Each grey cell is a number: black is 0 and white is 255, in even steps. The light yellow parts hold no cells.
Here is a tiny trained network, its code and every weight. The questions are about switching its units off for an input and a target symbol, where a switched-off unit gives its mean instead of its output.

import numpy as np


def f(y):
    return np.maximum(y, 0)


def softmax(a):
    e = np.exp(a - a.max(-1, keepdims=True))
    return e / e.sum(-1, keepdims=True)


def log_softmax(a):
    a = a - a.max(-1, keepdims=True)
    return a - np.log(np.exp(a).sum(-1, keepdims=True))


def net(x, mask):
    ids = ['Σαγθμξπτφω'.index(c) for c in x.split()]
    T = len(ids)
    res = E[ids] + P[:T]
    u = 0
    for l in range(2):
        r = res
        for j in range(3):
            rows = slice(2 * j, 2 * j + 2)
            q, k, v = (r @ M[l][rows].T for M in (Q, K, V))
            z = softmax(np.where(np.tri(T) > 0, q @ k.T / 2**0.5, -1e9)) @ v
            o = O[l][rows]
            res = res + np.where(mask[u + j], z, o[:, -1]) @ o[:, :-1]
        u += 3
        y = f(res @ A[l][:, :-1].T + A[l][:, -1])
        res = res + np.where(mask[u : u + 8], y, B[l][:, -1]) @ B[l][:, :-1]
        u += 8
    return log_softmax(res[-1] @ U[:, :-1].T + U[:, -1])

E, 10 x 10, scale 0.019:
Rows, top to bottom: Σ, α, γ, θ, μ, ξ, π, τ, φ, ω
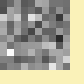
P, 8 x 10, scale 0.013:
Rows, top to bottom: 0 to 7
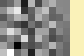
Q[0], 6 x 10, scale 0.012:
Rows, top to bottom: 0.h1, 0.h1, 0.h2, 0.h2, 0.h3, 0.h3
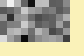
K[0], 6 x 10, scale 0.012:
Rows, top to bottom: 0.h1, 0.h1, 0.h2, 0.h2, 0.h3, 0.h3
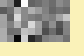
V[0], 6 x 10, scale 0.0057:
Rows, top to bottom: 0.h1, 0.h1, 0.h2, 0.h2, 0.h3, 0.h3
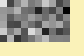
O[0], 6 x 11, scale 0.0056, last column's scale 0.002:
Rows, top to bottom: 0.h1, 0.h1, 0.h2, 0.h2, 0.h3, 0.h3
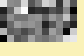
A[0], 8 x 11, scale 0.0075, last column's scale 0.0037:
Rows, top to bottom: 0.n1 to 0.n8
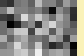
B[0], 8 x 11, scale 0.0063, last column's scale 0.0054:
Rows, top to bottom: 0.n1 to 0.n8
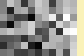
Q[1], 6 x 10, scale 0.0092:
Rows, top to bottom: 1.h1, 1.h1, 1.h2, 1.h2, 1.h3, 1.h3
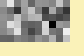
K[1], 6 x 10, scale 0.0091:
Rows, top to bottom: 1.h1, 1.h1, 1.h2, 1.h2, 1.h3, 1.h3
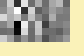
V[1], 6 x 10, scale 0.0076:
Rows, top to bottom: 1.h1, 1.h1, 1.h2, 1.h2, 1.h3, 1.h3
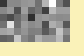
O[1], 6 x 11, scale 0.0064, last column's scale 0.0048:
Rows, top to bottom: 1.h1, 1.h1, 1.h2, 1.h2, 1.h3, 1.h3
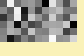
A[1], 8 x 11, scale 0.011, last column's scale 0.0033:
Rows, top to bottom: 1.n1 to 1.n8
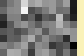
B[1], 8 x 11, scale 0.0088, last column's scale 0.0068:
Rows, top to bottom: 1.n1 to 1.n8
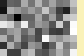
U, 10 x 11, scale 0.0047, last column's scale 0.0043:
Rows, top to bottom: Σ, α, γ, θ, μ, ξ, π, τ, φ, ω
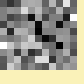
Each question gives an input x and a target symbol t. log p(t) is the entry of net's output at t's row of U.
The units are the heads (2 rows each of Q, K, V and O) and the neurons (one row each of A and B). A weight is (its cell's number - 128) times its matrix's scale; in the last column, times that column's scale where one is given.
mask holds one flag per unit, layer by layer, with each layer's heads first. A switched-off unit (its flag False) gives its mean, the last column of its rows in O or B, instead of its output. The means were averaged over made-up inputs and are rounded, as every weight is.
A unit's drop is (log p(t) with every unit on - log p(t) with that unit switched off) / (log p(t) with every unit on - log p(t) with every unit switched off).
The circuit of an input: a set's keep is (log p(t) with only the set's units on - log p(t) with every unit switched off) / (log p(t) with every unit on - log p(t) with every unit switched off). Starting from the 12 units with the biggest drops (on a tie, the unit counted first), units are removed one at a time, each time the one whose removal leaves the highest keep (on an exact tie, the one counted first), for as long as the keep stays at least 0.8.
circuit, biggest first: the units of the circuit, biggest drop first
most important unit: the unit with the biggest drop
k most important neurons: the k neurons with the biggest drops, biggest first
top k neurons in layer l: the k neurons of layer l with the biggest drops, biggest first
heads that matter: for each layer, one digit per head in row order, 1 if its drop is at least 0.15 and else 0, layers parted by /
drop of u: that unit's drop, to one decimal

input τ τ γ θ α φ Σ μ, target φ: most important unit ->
0.h1
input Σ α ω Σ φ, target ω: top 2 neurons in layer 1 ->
[1.n8 1.n4]
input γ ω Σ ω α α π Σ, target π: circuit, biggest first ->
[0.h1 0.n5]
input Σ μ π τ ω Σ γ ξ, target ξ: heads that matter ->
100 / 001
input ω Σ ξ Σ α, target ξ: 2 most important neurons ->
[1.n8 1.n7]
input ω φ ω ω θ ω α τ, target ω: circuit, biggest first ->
[1.h1 1.h2]
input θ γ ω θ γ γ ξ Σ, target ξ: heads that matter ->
000 / 001
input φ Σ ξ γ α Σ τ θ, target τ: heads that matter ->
000 / 010
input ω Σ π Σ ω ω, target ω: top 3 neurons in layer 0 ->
[0.n3 0.n5 0.n4]
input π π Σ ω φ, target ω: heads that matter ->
000 / 100
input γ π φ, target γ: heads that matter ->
001 / 000
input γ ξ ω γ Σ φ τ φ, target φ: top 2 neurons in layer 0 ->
[0.n2 0.n5]
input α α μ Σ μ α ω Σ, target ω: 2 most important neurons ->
[0.n5 0.n3]
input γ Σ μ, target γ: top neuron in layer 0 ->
[0.n6]
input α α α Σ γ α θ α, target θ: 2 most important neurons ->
[1.n2 0.n5]
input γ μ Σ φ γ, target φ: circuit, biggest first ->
[0.h1 1.h1 0.n5]
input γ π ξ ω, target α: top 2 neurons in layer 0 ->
[0.n4 0.n5]
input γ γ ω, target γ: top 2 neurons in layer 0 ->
[0.n6 0.n8]
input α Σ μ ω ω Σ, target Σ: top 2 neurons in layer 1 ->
[1.n8 1.n1]
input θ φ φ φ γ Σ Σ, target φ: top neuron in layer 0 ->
[0.n1]
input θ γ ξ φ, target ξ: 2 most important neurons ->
[0.n4 1.n5]
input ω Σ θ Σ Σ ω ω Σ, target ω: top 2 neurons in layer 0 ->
[0.n5 0.n3]
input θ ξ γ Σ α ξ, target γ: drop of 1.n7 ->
0.1
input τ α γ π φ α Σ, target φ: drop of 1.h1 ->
0.0
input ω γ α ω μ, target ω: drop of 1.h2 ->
0.1
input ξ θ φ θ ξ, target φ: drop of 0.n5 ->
0.2
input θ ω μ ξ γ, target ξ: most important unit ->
1.h3
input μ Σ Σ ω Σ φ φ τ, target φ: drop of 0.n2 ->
0.2
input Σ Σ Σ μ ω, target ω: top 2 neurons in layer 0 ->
[0.n5 0.n4]
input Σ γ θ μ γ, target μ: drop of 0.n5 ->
0.1
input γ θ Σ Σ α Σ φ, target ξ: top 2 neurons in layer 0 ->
[0.n4 0.n7]
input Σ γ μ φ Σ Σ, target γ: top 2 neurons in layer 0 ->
[0.n6 0.n4]
